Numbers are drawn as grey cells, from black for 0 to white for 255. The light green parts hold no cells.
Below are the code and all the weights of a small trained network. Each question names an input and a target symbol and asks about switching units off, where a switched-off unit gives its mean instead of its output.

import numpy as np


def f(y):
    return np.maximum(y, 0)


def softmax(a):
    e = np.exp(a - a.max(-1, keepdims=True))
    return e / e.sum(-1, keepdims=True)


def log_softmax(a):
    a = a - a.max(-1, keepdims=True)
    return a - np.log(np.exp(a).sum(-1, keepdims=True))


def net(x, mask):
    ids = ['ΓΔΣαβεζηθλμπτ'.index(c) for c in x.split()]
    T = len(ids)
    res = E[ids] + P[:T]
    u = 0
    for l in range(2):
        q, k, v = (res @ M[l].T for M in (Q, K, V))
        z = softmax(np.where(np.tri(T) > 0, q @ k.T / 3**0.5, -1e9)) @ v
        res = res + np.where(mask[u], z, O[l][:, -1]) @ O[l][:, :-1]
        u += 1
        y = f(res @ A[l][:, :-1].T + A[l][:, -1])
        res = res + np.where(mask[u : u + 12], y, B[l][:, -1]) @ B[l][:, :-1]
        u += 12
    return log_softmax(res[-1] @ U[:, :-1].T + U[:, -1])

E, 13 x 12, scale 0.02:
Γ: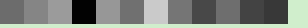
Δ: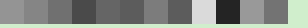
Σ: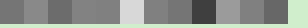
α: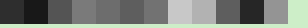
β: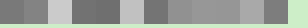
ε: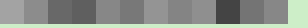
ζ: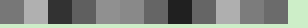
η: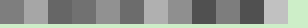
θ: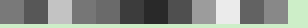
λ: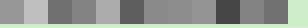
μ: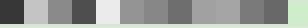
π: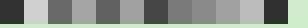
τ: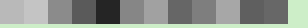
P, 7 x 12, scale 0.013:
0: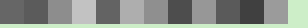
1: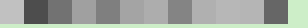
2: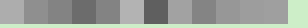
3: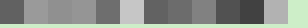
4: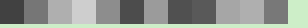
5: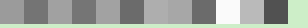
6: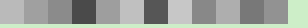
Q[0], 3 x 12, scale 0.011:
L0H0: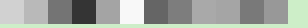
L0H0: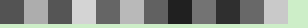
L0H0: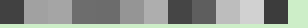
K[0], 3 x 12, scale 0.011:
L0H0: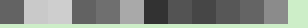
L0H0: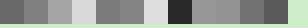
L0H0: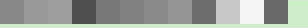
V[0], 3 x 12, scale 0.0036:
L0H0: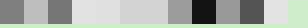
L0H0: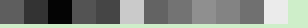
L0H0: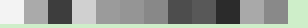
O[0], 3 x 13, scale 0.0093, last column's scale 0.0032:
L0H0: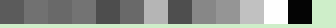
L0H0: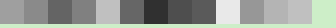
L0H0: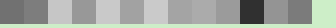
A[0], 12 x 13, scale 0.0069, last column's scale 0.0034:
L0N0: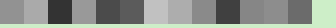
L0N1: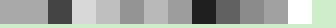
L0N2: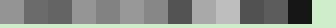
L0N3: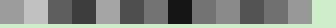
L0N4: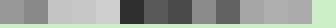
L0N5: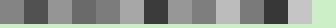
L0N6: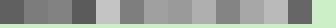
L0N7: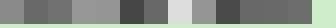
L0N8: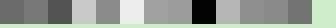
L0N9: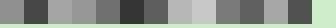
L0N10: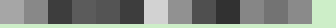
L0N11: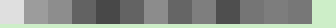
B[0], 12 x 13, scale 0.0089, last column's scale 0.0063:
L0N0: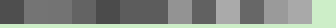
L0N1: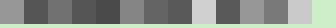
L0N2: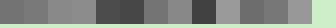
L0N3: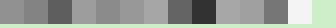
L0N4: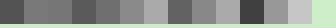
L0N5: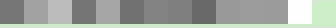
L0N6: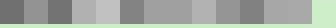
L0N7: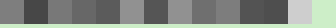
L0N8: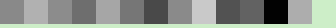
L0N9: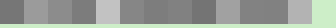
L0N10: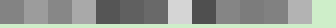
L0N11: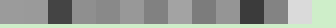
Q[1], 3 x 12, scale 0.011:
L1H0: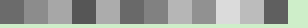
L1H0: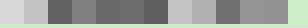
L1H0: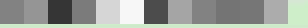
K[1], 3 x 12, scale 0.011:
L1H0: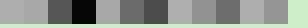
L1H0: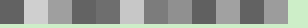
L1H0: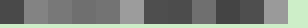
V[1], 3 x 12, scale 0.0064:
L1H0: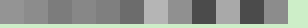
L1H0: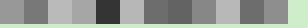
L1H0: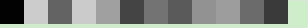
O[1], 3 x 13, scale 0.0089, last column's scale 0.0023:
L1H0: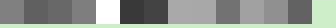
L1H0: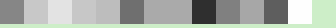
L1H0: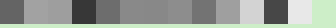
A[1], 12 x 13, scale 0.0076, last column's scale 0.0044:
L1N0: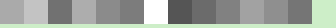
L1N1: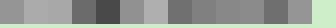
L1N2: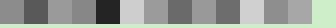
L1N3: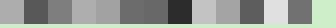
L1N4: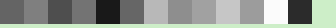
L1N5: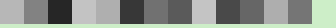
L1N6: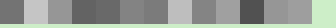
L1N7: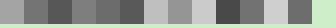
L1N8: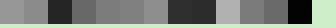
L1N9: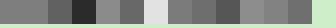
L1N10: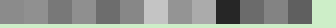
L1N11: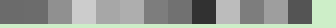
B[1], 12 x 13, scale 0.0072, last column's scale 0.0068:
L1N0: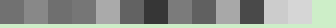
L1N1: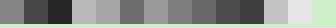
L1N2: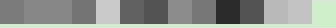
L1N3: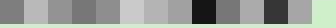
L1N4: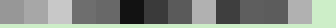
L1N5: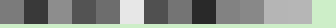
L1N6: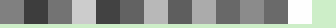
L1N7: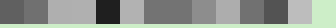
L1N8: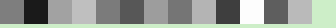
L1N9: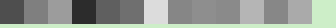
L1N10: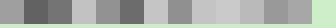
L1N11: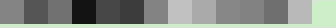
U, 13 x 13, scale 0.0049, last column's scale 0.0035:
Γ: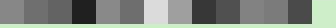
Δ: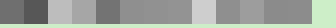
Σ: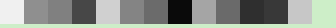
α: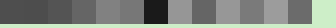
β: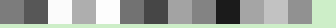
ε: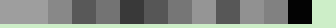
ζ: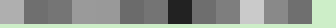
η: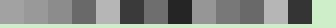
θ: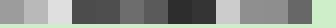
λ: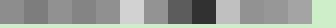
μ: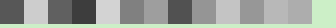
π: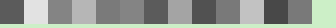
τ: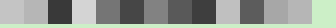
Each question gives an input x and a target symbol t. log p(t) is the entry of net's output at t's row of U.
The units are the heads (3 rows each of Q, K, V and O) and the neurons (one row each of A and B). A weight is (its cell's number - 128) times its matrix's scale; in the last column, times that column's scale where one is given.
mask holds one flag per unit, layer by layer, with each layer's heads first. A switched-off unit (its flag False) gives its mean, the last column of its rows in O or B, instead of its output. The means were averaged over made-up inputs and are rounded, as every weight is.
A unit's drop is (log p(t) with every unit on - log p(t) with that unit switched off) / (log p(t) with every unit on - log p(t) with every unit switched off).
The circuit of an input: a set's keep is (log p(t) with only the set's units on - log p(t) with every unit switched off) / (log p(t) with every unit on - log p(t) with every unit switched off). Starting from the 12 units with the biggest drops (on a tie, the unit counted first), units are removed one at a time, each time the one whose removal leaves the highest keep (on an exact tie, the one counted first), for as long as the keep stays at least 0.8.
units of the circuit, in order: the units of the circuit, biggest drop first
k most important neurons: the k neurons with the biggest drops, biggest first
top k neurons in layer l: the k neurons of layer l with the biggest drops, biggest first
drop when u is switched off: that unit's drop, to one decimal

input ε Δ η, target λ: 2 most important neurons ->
[L1N5; L1N3]
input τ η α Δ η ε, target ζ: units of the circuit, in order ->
[L0H0; L1N8; L0N3]
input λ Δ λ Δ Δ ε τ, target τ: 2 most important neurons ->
[L1N6; L1N0]
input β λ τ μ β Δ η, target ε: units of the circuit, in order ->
[L0H0; L1N4; L1H0; L0N1]
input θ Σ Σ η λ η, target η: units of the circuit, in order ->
[L0H0; L1N4; L0N1]
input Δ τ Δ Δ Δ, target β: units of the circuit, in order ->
[L1H0]
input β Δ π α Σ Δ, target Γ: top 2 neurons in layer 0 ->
[L0N8; L0N5]
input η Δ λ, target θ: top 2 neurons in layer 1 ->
[L1N4; L1N7]
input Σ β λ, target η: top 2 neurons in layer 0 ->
[L0N8; L0N1]
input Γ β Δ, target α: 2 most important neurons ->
[L1N5; L0N11]
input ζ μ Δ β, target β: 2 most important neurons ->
[L1N2; L0N11]
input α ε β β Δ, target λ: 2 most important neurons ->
[L1N5; L1N3]
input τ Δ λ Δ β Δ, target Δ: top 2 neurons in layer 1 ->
[L1N7; L1N10]
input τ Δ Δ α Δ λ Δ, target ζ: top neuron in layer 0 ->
[L0N3]
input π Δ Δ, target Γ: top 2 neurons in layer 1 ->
[L1N1; L1N9]
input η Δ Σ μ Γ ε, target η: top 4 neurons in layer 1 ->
[L1N4; L1N0; L1N2; L1N1]
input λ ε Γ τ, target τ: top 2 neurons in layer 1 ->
[L1N0; L1N6]
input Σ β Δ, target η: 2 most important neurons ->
[L0N8; L1N4]
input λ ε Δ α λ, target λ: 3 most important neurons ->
[L1N5; L1N3; L0N4]
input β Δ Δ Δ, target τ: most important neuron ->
[L0N11]
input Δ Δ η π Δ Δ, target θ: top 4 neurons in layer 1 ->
[L1N4; L1N7; L1N3; L1N5]
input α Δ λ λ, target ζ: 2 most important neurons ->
[L1N8; L0N3]
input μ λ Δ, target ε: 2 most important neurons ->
[L1N4; L0N0]
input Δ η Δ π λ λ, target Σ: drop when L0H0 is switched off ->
0.7
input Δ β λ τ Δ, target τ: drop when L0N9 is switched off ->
0.0
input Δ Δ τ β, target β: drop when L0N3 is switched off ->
0.2
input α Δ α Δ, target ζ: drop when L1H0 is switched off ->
0.1
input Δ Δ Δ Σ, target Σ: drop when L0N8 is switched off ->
0.9
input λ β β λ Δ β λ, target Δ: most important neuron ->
[L1N7]
